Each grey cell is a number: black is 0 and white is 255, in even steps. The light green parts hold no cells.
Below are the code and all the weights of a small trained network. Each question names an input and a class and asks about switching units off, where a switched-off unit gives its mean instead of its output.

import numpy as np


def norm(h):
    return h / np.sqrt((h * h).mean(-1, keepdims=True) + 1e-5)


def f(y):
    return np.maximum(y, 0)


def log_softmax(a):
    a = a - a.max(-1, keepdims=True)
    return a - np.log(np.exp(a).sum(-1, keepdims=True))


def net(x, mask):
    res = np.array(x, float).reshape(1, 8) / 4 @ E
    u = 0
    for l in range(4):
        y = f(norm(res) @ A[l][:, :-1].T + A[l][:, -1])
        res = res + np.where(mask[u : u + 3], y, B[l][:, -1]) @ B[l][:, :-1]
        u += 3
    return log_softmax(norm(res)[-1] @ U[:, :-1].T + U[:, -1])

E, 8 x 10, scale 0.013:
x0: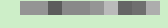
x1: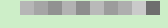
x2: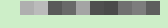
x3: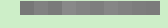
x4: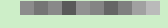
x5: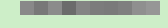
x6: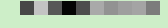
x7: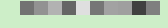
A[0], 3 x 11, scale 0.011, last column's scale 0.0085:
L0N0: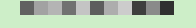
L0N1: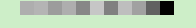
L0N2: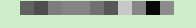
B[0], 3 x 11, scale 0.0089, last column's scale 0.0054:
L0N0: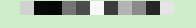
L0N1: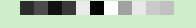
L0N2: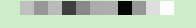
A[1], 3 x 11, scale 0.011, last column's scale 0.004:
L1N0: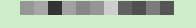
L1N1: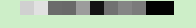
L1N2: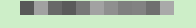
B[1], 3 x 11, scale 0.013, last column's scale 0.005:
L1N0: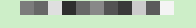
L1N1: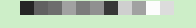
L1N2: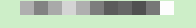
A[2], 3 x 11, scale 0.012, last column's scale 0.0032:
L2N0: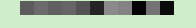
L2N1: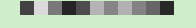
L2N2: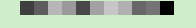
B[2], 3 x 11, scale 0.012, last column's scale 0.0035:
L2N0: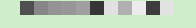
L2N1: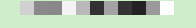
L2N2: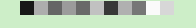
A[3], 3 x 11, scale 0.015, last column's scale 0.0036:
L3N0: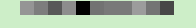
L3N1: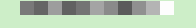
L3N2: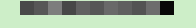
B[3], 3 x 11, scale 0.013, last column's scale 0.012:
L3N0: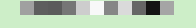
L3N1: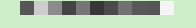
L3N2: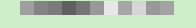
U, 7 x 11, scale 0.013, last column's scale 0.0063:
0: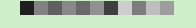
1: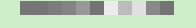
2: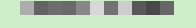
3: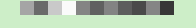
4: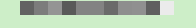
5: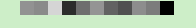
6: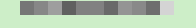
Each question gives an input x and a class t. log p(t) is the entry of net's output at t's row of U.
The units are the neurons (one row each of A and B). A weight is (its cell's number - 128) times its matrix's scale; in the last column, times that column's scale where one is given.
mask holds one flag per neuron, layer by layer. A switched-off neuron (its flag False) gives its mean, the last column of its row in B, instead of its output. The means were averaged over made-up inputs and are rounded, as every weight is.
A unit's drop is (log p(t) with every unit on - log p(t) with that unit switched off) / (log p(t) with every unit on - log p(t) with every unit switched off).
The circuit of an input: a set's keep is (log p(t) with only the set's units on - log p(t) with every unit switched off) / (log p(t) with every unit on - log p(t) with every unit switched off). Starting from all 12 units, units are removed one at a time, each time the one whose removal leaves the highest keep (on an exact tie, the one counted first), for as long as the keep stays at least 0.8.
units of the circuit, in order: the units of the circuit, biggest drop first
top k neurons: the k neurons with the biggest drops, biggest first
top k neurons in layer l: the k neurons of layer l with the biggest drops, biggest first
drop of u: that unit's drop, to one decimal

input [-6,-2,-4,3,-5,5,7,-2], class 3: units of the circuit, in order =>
L2N1
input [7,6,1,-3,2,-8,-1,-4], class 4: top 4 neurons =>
L1N0, L3N1, L2N0, L3N2
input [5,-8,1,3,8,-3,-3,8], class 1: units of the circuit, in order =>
L2N0, L0N2, L3N1
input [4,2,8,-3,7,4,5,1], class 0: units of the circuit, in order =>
L1N1, L0N2
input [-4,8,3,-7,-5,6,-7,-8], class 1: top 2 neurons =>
L0N1, L0N0
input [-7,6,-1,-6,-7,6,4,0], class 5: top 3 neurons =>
L0N2, L3N1, L2N0
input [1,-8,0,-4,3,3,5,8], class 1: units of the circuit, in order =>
L2N0, L3N2
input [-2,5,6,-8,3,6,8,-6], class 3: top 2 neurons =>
L2N1, L0N0
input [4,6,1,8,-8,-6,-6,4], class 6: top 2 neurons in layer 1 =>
L1N0, L1N2
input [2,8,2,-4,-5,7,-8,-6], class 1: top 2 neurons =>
L0N1, L1N2
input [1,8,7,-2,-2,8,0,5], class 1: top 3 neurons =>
L0N1, L3N1, L2N2
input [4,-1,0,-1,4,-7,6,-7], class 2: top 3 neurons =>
L3N0, L1N2, L0N2
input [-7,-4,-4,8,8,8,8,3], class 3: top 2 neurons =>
L2N1, L1N0
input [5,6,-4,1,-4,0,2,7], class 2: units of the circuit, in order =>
L0N0
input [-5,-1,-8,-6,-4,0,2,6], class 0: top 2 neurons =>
L2N2, L1N0
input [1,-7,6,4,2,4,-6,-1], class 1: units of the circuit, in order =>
L2N0, L1N2, L3N2
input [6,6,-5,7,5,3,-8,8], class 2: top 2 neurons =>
L0N0, L2N1
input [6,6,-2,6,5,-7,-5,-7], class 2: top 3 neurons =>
L3N0, L0N2, L2N0
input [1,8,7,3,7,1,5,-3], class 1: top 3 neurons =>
L0N1, L3N1, L2N2
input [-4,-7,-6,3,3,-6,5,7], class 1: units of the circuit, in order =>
L3N2
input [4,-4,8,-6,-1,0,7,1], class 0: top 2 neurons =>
L1N1, L0N2
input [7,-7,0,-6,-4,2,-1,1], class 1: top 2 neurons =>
L3N2, L0N2
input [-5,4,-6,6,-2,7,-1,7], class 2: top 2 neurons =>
L0N0, L1N1
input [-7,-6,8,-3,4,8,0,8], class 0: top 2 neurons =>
L1N1, L1N0
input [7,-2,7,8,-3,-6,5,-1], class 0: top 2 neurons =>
L1N1, L0N2
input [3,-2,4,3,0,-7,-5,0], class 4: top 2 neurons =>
L1N0, L2N2
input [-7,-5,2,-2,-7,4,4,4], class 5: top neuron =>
L0N2
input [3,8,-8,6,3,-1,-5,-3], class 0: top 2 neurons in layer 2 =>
L2N2, L2N0
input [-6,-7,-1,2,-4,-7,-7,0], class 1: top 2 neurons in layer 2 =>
L2N0, L2N1
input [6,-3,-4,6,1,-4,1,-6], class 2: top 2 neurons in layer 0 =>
L0N2, L0N1
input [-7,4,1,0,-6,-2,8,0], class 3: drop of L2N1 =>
0.5
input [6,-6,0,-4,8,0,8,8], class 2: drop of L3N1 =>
0.3
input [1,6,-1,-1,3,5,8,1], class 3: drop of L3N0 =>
0.0
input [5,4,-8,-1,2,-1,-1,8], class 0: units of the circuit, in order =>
L2N2
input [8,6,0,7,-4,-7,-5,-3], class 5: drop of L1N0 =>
1.2
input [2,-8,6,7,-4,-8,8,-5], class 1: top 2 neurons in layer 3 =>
L3N2, L3N1
